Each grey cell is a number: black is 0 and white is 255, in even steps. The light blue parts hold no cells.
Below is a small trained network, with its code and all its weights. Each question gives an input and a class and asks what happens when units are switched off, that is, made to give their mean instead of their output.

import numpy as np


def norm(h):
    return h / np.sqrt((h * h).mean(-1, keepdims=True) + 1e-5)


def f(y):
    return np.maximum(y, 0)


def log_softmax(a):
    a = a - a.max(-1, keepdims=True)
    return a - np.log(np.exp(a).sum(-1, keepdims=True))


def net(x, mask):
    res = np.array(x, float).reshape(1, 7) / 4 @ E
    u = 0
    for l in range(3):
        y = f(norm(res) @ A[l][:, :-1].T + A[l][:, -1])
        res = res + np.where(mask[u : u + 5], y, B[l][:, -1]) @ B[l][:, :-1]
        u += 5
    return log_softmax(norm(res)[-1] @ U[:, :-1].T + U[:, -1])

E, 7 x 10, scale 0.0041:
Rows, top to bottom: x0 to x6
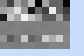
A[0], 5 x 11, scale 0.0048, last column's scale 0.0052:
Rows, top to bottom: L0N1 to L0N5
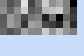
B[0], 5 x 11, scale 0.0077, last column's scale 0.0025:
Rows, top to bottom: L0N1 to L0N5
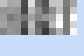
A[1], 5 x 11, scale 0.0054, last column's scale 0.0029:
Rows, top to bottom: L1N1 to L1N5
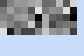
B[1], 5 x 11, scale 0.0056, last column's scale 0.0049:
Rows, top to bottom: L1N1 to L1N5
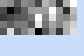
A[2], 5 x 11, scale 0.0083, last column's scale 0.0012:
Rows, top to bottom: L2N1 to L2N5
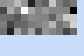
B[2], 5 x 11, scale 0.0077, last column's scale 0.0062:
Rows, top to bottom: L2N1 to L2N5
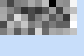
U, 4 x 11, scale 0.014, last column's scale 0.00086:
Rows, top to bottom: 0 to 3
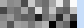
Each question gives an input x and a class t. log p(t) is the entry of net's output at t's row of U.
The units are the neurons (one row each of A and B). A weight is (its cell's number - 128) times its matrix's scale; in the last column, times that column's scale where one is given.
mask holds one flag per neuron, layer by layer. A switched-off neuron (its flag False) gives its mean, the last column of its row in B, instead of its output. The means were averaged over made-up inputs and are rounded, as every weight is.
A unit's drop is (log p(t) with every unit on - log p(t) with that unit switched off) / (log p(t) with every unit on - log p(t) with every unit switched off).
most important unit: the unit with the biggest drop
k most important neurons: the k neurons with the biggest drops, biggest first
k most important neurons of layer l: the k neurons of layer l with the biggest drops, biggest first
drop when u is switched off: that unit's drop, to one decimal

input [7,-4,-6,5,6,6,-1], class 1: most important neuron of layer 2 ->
[L2N5]
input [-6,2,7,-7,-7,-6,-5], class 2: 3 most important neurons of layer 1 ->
[L1N1; L1N4; L1N3]
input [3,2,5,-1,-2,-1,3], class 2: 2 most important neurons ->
[L2N2; L1N2]
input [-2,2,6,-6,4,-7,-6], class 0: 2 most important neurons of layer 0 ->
[L0N4; L0N3]
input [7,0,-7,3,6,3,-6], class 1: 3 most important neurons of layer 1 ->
[L1N3; L1N1; L1N4]
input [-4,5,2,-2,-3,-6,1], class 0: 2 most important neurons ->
[L0N3; L0N4]
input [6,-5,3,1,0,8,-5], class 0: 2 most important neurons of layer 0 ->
[L0N5; L0N1]
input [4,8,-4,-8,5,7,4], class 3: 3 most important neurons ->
[L2N1; L0N4; L0N3]
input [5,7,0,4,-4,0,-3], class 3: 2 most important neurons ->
[L2N1; L1N2]
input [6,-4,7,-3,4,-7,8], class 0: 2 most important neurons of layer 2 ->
[L2N4; L2N5]
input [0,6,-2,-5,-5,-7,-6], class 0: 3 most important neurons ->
[L0N3; L0N4; L2N3]
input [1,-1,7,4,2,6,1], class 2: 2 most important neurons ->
[L2N2; L1N1]
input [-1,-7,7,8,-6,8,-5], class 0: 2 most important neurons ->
[L0N5; L0N1]
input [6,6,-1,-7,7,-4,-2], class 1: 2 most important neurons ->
[L1N3; L2N5]
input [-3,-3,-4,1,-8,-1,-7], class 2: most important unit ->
L1N5
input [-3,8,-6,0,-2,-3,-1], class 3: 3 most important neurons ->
[L2N1; L1N1; L2N2]
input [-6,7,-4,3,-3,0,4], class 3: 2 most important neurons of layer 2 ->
[L2N1; L2N5]
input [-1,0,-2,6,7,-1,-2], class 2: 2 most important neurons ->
[L1N5; L0N5]
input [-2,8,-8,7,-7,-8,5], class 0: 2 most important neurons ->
[L0N3; L1N1]
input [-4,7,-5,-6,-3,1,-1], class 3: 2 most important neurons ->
[L2N1; L1N1]
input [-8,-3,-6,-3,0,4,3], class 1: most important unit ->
L1N2
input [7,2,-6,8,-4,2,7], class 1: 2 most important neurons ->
[L1N3; L2N5]
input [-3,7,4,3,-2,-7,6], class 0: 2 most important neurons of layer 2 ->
[L2N3; L2N4]
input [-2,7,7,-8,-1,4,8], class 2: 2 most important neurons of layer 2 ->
[L2N2; L2N3]
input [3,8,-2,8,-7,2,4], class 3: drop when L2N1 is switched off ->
1.5
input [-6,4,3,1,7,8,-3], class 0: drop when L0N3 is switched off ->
0.0
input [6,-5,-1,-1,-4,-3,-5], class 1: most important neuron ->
[L2N1]
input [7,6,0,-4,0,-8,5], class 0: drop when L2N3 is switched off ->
0.1
